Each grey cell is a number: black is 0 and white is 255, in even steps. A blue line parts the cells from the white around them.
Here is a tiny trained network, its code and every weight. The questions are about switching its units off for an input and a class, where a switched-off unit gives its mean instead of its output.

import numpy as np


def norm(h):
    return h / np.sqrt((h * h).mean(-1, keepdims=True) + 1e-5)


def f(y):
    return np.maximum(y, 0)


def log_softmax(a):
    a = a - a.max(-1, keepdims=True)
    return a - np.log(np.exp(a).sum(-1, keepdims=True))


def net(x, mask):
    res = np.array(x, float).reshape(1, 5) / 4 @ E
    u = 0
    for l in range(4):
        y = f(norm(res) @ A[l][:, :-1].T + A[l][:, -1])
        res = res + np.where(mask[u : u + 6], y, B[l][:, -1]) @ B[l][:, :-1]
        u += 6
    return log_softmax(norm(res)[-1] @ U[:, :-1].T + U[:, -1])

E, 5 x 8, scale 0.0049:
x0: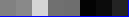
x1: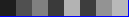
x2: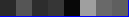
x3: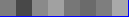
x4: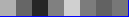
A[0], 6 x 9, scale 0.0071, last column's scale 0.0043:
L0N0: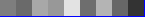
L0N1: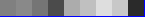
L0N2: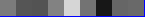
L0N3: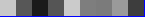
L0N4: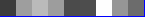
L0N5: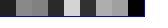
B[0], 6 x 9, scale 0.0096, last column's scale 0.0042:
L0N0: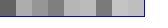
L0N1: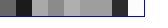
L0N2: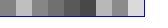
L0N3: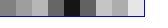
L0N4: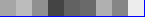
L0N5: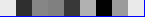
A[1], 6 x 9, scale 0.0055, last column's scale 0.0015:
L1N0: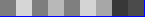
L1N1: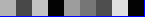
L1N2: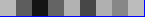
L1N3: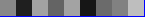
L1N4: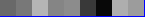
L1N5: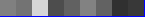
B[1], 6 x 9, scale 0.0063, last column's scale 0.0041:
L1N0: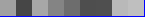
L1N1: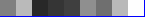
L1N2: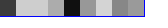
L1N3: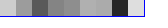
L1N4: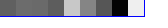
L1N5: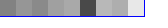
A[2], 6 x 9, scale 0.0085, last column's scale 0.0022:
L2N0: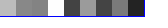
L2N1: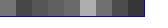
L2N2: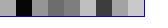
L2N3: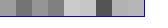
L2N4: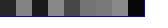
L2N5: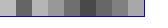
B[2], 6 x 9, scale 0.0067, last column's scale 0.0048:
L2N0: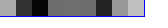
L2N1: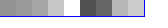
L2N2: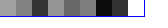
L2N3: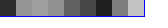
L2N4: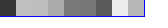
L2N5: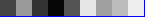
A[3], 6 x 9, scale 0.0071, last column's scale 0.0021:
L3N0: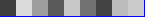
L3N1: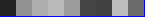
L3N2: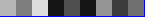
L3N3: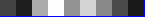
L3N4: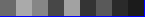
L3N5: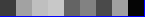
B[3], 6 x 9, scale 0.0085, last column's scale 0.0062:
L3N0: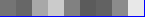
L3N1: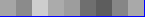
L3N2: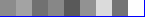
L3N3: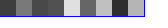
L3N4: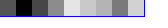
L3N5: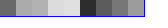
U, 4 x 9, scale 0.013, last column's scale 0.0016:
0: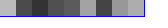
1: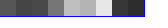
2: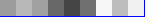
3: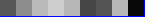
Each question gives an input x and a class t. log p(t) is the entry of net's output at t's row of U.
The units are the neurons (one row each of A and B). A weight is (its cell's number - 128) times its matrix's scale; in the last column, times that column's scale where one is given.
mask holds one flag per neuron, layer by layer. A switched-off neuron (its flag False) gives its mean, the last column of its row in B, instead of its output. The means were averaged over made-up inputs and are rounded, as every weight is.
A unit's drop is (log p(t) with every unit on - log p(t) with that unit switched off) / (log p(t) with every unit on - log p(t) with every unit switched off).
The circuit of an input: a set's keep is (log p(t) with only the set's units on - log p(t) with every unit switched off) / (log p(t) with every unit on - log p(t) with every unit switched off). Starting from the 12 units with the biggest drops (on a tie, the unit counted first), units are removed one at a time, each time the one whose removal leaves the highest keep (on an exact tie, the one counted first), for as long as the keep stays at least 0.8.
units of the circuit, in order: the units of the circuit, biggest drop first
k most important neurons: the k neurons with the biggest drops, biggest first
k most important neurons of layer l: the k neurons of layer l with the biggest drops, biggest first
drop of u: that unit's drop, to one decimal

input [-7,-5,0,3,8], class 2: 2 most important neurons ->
L0N3; L0N5
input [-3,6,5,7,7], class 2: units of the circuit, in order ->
L0N3
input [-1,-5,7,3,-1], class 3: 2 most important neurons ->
L2N4; L0N5
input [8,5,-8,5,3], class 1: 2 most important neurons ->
L1N4; L3N4
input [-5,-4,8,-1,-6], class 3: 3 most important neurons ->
L2N4; L0N3; L0N5
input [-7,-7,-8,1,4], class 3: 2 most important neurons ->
L0N5; L2N3
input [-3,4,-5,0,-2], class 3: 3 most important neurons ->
L0N0; L2N3; L2N5
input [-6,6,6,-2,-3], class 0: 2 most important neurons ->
L0N5; L0N1
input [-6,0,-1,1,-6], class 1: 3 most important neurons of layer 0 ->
L0N1; L0N3; L0N2
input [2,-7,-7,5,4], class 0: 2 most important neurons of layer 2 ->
L2N0; L2N5
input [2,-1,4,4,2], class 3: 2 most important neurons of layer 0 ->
L0N1; L0N4
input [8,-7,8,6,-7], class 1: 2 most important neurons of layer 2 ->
L2N2; L2N3
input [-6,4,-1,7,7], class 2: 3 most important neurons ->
L0N3; L3N4; L1N4
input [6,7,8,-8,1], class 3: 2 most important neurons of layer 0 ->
L0N1; L0N4
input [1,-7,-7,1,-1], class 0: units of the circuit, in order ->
L2N0
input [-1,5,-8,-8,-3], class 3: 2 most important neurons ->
L0N0; L2N3
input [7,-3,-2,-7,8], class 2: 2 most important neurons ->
L0N2; L3N2
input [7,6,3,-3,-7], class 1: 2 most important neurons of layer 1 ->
L1N4; L1N3
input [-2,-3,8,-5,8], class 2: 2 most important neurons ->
L0N3; L1N4
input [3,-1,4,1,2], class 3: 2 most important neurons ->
L0N1; L2N4
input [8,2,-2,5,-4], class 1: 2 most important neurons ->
L3N4; L1N4
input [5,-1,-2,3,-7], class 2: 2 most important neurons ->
L0N4; L2N2
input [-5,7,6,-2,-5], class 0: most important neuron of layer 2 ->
L2N2
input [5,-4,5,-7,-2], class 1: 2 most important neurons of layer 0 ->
L0N5; L0N3
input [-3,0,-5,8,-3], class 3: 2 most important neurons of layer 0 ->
L0N0; L0N3
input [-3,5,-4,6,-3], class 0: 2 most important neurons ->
L0N5; L0N4
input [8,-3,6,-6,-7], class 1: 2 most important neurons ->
L3N4; L0N3
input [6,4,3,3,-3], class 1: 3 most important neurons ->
L1N4; L3N4; L0N3
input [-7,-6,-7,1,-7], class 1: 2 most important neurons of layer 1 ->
L1N1; L1N5
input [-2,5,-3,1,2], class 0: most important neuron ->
L0N5
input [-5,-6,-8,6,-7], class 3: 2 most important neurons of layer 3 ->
L3N2; L3N5
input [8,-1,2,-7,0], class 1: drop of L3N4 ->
0.3
